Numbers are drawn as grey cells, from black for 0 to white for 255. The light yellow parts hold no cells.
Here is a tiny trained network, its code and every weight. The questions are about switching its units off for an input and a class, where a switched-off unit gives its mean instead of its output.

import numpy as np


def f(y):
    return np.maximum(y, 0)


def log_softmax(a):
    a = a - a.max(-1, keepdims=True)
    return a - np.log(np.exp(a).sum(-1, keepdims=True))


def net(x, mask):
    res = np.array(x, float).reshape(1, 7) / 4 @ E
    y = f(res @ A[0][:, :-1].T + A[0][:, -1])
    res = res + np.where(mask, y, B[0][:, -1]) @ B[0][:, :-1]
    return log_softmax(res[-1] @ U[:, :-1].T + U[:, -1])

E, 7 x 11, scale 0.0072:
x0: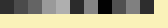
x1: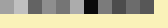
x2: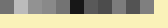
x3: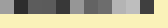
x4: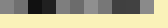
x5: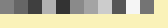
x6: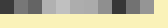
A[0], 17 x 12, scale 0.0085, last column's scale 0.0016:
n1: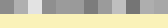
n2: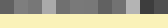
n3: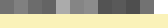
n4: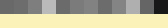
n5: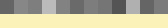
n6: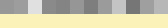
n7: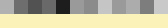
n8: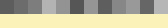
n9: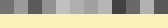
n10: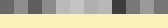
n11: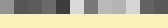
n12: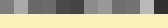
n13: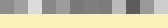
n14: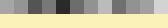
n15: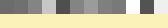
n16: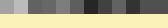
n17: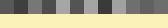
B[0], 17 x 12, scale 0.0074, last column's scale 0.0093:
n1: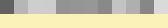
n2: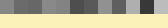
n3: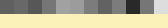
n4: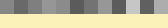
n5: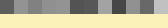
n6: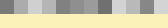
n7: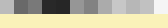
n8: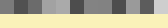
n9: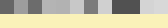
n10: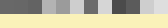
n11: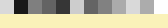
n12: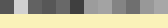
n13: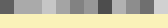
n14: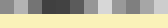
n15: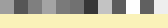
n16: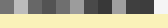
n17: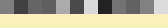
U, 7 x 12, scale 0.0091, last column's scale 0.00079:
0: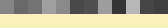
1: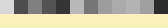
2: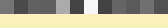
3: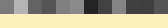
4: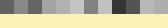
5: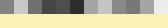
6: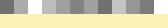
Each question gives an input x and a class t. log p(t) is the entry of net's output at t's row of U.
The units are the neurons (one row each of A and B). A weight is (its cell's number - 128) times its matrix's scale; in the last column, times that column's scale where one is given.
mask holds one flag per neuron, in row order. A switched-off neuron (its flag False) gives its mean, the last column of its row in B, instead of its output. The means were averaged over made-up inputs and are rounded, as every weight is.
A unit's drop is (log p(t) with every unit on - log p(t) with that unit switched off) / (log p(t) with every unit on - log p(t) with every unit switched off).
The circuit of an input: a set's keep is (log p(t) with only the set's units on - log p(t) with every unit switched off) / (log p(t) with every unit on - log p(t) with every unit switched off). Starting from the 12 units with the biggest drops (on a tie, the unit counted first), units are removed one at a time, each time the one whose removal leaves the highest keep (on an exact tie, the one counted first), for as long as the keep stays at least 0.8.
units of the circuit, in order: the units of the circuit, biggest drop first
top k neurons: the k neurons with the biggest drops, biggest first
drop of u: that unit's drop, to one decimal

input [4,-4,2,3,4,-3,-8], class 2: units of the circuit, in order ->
(n17)
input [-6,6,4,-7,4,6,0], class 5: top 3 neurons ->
(n14; n12; n3)
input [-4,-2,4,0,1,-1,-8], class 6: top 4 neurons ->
(n6; n13; n1; n11)
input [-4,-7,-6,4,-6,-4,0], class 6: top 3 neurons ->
(n1; n6; n13)
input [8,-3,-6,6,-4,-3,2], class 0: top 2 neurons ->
(n15; n2)
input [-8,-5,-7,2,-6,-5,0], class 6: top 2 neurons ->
(n1; n6)
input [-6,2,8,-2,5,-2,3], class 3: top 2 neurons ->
(n16; n7)
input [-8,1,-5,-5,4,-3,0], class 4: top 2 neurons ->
(n9; n10)
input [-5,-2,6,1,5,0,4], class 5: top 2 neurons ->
(n12; n14)
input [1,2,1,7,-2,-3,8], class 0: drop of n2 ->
0.1
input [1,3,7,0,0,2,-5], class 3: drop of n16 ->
0.2
